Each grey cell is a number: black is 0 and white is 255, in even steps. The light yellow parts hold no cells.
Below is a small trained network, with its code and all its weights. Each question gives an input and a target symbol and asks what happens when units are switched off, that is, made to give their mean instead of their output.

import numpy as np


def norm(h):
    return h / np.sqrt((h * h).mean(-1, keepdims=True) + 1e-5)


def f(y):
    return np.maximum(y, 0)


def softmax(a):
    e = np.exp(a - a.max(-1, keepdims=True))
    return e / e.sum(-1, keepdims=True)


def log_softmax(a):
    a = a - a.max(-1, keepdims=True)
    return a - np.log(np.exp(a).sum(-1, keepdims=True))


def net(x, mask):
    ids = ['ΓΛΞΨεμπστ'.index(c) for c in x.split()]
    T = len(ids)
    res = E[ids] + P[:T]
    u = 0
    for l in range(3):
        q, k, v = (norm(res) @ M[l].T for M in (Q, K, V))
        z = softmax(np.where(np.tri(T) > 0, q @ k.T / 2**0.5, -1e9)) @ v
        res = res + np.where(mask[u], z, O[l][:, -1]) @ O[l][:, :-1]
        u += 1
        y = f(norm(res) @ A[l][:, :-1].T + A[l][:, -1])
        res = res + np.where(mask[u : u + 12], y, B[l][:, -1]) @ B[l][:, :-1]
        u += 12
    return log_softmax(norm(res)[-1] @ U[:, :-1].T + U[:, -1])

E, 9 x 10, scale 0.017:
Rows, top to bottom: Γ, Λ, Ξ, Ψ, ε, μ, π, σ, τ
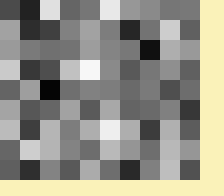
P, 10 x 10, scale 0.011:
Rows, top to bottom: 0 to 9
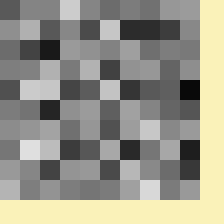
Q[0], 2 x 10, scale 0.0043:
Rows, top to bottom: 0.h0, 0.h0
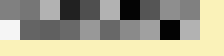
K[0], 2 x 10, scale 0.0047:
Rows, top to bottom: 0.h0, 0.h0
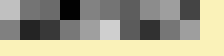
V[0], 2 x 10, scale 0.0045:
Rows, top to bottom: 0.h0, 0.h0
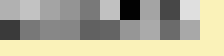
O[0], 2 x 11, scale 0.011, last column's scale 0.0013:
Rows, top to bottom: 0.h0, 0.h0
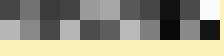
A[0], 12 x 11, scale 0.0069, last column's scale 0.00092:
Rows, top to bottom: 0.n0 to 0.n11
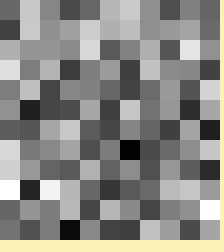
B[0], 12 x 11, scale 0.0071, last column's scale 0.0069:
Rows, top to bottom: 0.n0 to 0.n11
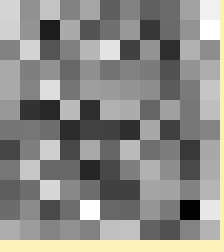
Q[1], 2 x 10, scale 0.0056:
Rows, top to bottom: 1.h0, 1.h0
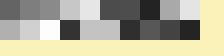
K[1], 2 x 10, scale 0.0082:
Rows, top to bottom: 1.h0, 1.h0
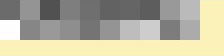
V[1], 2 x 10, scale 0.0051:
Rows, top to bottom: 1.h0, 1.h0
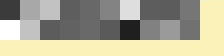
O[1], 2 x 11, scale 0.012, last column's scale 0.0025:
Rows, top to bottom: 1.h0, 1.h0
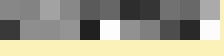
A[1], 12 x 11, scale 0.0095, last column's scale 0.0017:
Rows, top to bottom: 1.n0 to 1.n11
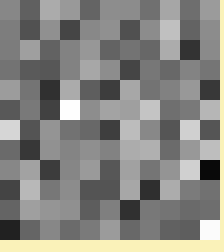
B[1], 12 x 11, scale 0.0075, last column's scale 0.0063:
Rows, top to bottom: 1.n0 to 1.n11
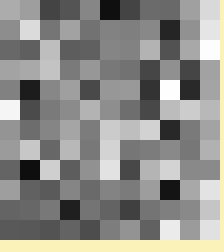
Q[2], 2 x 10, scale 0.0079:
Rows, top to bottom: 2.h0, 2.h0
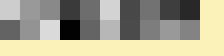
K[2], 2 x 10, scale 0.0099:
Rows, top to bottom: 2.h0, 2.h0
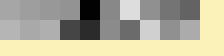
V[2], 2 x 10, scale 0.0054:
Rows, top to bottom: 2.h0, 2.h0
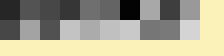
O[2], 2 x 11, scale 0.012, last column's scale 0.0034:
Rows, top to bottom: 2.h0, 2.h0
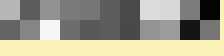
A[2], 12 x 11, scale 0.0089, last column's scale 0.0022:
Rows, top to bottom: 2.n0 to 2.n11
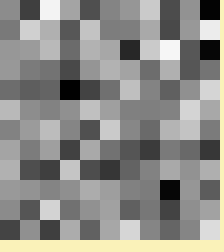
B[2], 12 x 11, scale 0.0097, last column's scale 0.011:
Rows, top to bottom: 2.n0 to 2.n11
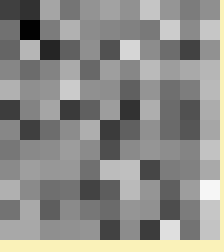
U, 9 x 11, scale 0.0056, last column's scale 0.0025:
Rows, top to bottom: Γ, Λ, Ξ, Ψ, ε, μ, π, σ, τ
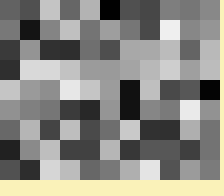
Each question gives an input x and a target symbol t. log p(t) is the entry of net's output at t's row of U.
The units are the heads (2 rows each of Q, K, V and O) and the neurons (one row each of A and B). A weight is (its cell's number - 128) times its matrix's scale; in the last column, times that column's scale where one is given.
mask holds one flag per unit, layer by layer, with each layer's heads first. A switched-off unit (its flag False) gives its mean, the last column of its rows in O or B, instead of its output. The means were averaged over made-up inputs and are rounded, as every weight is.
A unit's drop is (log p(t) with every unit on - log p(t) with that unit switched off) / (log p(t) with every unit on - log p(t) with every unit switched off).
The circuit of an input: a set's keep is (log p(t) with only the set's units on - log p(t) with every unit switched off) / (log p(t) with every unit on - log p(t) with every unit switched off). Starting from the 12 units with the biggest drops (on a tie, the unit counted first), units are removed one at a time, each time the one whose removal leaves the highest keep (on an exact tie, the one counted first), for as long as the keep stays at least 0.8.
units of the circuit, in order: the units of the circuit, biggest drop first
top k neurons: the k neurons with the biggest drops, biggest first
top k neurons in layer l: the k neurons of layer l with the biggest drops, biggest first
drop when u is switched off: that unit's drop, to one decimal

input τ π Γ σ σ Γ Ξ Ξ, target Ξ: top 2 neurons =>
[0.n8; 2.n2]
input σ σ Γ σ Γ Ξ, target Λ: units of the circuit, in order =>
[0.n5; 1.n4]
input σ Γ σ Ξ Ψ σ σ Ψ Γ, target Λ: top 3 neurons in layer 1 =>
[1.n11; 1.n9; 1.n2]
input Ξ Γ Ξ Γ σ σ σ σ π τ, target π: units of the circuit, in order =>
[2.h0; 1.n1]
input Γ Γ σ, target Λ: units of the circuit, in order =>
[1.n8; 1.h0]
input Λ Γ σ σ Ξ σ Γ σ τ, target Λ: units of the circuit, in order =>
[0.n5; 1.n4]
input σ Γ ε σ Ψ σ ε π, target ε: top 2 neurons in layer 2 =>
[2.n4; 2.n6]
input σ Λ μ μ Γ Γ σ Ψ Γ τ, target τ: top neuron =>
[0.n1]
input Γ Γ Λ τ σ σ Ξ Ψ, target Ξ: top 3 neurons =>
[0.n8; 2.n2; 0.n1]
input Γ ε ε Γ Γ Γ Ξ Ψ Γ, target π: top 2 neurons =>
[0.n5; 0.n4]
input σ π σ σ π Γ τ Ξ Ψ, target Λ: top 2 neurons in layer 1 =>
[1.n4; 1.n5]
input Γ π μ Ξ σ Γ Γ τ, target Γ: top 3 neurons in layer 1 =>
[1.n6; 1.n10; 1.n7]
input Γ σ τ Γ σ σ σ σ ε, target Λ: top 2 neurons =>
[1.n4; 0.n5]
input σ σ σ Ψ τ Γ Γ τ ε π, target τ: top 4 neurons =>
[1.n6; 0.n9; 0.n1; 2.n0]
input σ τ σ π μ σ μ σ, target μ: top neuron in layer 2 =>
[2.n5]
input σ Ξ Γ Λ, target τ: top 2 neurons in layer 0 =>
[0.n11; 0.n1]
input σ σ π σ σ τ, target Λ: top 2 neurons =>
[0.n5; 2.n9]
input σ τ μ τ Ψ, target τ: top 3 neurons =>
[0.n10; 0.n11; 2.n1]
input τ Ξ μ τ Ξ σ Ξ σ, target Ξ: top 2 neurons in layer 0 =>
[0.n8; 0.n5]
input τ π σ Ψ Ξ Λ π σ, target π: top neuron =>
[0.n9]
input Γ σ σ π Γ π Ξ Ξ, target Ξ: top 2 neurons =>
[2.n2; 0.n1]
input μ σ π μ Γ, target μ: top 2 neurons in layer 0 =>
[0.n7; 0.n9]
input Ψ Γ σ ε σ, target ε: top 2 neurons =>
[2.n4; 1.n10]
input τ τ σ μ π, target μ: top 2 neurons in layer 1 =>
[1.n0; 1.n1]
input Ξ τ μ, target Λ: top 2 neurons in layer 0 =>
[0.n5; 0.n0]
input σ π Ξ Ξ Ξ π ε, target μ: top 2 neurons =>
[1.n5; 2.n5]
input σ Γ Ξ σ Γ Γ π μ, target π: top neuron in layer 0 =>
[0.n9]
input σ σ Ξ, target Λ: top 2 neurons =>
[0.n5; 2.n9]
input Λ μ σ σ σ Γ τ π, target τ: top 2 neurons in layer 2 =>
[2.n1; 2.n11]
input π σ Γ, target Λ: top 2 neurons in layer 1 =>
[1.n11; 1.n0]
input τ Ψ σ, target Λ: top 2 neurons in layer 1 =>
[1.n4; 1.n8]
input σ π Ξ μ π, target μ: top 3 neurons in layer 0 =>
[0.n10; 0.n7; 0.n11]
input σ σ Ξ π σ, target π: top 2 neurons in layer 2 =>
[2.n9; 2.n1]
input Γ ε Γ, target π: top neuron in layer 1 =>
[1.n3]
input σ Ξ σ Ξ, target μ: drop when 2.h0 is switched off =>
0.2
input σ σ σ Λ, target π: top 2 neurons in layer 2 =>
[2.n1; 2.n8]
